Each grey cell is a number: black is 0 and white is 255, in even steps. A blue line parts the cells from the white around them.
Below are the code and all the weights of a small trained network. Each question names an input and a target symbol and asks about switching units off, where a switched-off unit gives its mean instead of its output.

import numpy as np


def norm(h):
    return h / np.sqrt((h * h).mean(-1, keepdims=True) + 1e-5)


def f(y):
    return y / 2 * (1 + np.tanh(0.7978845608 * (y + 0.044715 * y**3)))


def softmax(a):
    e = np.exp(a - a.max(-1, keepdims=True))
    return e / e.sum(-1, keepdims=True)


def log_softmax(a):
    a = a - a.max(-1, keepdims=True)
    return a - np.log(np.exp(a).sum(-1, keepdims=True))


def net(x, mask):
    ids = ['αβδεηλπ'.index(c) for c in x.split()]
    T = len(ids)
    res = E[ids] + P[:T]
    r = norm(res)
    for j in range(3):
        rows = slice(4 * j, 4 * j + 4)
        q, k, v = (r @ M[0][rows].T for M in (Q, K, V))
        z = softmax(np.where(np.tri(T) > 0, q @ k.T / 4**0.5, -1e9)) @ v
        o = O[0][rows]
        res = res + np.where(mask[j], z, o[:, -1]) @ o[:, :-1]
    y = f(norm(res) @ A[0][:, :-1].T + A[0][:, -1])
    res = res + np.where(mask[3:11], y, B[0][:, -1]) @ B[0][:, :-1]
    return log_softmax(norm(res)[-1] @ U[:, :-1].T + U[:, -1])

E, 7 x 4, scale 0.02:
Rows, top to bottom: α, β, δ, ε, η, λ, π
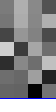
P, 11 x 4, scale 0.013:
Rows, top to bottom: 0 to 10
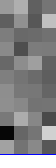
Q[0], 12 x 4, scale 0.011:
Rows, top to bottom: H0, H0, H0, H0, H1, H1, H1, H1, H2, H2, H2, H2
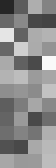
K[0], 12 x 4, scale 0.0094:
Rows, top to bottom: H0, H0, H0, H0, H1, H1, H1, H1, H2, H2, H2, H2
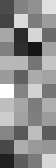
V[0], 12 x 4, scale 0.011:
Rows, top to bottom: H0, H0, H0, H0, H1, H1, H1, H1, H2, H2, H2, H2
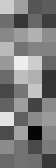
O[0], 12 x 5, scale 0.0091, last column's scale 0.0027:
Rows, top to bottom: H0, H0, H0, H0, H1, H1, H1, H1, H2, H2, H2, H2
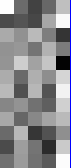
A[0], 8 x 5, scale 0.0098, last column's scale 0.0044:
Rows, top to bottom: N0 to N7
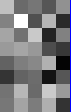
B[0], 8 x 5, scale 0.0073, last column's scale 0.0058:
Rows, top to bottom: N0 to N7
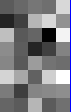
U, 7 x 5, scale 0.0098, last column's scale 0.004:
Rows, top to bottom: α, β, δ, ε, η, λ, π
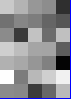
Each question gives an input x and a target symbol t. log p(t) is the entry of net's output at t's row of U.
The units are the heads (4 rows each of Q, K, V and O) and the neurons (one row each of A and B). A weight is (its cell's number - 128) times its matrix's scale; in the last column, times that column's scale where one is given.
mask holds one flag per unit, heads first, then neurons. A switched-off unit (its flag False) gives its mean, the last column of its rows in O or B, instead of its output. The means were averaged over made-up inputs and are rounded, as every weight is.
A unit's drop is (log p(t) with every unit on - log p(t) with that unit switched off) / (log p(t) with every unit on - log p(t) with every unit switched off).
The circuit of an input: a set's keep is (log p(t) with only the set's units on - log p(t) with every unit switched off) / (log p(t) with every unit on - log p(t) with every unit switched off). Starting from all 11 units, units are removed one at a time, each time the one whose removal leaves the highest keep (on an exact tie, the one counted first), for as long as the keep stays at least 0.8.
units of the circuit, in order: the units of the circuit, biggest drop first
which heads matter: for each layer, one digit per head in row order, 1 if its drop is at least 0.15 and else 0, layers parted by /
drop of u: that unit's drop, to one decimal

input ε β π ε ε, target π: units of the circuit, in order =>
[H1, H2]
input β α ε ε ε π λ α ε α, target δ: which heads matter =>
011
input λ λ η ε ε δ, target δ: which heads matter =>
101
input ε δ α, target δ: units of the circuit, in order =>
[H2, H0]
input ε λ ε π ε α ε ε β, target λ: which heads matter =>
001
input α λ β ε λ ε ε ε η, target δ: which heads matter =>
001
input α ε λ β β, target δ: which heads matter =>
010
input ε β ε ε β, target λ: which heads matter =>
101
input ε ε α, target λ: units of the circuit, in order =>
[H2]
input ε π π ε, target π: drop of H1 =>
0.3
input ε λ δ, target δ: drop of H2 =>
0.4
